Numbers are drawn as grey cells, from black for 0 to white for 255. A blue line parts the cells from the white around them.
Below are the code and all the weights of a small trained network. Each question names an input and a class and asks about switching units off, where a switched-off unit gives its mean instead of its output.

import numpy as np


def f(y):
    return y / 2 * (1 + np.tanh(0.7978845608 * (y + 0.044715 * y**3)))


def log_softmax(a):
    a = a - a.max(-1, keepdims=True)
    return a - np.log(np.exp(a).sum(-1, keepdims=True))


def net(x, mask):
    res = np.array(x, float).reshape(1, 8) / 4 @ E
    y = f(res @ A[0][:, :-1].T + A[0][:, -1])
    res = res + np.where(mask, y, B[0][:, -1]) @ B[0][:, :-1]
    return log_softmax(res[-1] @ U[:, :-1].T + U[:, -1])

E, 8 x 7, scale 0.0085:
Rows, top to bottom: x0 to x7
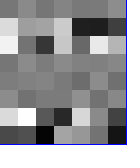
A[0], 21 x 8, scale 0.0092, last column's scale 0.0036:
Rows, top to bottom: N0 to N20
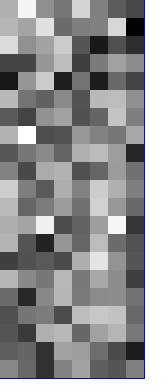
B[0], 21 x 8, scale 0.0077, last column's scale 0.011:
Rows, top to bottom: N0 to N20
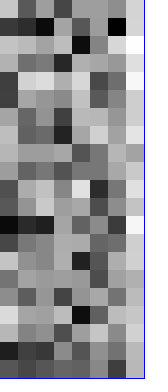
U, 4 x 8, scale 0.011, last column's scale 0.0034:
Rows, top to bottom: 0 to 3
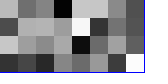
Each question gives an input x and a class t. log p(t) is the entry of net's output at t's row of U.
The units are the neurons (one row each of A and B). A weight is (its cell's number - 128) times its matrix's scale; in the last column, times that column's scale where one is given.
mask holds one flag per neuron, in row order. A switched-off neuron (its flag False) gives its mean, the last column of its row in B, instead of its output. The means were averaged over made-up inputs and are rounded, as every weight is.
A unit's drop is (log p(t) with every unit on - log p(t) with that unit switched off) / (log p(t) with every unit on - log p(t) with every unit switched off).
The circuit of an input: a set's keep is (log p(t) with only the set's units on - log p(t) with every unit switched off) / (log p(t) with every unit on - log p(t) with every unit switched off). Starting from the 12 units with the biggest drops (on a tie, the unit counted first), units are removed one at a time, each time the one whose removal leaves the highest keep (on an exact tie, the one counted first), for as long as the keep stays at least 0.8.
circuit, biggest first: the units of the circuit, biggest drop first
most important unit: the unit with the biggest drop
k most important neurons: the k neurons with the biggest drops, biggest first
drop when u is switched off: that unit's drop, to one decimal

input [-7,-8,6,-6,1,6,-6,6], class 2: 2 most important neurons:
(N14, N17)
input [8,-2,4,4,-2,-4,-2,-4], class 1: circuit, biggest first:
(N10)
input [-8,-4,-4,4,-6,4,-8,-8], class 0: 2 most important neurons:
(N18, N6)
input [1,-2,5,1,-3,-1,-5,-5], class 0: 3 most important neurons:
(N18, N4, N6)
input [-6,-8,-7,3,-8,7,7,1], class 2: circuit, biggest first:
(N17, N14)
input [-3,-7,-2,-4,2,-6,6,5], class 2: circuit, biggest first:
(N14, N17)
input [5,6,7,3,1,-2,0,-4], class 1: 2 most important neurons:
(N10, N5)
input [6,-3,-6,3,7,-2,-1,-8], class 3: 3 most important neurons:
(N12, N1, N10)
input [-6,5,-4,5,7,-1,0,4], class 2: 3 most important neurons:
(N2, N10, N12)
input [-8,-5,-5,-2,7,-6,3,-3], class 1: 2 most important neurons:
(N4, N2)
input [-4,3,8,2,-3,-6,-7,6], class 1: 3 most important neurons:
(N13, N10, N11)
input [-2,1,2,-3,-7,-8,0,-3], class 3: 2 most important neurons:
(N4, N12)
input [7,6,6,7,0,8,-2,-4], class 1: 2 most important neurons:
(N10, N5)
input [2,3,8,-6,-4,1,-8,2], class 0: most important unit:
N3
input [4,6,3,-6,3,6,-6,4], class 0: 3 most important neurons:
(N3, N6, N16)
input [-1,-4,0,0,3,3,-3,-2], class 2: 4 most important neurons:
(N17, N7, N14, N0)
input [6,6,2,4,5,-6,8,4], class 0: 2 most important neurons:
(N7, N0)
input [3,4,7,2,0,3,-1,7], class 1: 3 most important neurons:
(N10, N12, N1)
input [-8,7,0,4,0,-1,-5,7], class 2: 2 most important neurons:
(N2, N12)
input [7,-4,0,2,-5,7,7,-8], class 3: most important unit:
N12
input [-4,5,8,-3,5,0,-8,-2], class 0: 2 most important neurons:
(N3, N18)
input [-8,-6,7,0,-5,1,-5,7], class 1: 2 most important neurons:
(N10, N13)
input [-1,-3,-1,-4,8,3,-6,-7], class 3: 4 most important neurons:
(N12, N1, N7, N0)
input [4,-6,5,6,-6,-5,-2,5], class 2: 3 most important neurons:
(N14, N17, N4)
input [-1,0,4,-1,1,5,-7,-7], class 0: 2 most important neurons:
(N18, N6)
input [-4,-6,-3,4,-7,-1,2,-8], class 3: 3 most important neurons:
(N12, N1, N2)
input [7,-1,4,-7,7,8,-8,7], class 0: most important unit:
N3
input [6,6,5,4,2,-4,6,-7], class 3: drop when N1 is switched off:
0.8
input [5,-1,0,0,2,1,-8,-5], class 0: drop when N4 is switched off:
0.0
